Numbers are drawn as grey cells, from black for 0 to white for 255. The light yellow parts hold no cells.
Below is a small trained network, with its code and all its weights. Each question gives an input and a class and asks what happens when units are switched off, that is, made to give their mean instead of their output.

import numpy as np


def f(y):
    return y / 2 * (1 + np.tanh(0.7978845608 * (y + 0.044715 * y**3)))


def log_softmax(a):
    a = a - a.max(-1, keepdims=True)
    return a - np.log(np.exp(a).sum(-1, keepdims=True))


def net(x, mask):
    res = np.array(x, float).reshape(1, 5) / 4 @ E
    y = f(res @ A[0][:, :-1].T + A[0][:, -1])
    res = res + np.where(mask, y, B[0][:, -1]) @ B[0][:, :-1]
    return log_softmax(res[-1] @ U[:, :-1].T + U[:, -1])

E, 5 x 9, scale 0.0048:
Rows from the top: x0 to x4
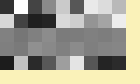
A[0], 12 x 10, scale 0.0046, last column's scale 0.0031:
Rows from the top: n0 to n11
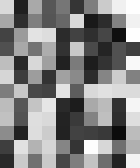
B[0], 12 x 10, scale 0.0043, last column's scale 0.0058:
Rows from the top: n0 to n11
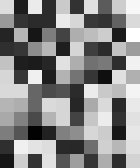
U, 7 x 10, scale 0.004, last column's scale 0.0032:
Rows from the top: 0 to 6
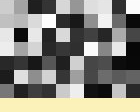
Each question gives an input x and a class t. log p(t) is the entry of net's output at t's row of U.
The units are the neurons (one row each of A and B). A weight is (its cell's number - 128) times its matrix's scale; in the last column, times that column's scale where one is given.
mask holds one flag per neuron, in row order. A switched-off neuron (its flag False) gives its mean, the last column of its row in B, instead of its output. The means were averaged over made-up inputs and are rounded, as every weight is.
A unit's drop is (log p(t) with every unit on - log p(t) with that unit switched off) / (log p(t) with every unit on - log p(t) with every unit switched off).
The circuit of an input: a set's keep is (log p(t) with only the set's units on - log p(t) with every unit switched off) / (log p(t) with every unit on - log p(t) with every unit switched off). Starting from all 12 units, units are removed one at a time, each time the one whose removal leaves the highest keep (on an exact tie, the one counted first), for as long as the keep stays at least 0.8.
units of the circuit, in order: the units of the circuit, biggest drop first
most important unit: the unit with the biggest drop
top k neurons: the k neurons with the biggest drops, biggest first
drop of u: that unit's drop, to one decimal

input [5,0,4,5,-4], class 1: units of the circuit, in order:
(n10; n4)
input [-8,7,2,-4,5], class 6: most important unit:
n1
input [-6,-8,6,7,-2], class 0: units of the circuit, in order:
(n8; n9)
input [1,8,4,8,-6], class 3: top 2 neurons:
(n6; n4)
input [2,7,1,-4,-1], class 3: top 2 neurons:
(n6; n4)
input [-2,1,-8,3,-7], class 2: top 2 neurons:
(n0; n2)
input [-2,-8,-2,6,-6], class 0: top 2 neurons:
(n9; n4)
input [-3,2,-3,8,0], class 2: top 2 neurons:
(n2; n11)
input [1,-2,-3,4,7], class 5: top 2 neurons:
(n4; n9)
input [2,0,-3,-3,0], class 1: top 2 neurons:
(n4; n1)
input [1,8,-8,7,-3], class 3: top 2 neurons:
(n6; n4)
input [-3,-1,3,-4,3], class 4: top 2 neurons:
(n0; n6)
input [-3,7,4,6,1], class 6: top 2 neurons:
(n1; n7)
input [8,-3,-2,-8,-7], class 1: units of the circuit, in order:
(n10)
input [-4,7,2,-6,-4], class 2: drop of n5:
0.1
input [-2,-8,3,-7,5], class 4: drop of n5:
0.0
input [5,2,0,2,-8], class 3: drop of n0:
0.3
